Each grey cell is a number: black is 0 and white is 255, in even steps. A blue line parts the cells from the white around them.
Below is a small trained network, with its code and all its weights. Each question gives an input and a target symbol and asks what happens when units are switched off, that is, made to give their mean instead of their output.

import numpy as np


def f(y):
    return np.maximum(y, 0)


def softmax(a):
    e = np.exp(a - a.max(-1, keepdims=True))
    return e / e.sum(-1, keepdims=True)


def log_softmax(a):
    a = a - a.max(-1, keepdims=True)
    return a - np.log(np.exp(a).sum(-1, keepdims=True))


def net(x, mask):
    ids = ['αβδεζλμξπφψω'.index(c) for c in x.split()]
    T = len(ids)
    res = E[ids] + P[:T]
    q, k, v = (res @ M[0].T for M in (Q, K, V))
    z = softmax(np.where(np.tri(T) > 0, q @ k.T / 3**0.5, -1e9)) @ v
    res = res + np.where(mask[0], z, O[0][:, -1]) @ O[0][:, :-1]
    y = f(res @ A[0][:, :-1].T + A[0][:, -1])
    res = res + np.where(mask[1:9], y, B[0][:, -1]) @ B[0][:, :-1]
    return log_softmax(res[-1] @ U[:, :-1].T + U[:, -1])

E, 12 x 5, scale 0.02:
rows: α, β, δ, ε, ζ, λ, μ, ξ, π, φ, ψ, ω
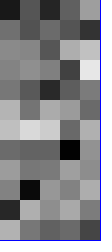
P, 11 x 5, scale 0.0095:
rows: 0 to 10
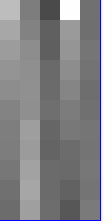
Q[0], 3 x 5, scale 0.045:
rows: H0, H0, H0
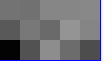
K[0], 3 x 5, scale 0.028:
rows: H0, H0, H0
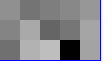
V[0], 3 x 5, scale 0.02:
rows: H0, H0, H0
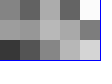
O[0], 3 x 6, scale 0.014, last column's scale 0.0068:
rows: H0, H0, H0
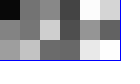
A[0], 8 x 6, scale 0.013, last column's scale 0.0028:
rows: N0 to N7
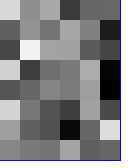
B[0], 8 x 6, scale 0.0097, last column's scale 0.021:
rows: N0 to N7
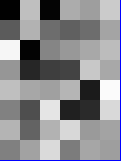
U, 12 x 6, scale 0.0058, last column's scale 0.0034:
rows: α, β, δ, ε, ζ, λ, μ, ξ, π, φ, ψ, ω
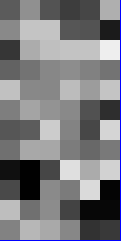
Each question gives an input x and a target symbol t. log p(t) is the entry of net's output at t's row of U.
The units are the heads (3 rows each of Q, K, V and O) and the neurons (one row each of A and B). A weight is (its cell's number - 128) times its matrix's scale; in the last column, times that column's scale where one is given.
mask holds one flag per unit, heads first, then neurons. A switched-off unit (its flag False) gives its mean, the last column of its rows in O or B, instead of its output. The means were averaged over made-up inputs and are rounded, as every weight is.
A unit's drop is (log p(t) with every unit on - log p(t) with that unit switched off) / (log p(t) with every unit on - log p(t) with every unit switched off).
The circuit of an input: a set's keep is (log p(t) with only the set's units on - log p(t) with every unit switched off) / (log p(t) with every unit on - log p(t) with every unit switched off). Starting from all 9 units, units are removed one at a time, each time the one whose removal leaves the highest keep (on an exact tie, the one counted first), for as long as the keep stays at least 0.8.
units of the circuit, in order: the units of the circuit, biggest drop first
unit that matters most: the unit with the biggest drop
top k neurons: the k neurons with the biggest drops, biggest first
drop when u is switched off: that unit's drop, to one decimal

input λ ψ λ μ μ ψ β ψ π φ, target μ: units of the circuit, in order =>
H0, N4
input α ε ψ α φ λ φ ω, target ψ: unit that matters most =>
N5
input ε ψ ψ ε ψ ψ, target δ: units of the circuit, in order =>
H0, N4
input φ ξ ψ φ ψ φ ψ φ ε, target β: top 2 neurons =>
N5, N4
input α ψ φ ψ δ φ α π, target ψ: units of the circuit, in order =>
N5, H0
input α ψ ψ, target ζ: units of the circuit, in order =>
H0, N2
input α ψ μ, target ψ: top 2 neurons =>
N5, N2
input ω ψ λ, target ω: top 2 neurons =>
N7, N0
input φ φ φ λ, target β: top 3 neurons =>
N5, N0, N2
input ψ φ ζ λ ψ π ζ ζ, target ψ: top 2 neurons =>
N0, N5
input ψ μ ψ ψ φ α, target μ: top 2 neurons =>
N4, N0
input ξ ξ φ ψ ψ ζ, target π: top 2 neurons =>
N5, N4
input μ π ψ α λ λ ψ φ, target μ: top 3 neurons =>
N4, N0, N2
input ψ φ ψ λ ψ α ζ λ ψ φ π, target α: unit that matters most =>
N0
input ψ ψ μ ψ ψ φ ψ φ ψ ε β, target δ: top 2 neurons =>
N5, N4
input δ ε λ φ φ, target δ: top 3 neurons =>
N4, N5, N2
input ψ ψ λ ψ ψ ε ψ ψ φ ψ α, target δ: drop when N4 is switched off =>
0.3
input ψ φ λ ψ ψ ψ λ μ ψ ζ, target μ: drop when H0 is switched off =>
0.6
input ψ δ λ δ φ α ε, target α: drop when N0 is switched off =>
1.8
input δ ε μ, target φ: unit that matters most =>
N4
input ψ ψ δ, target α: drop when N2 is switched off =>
0.2
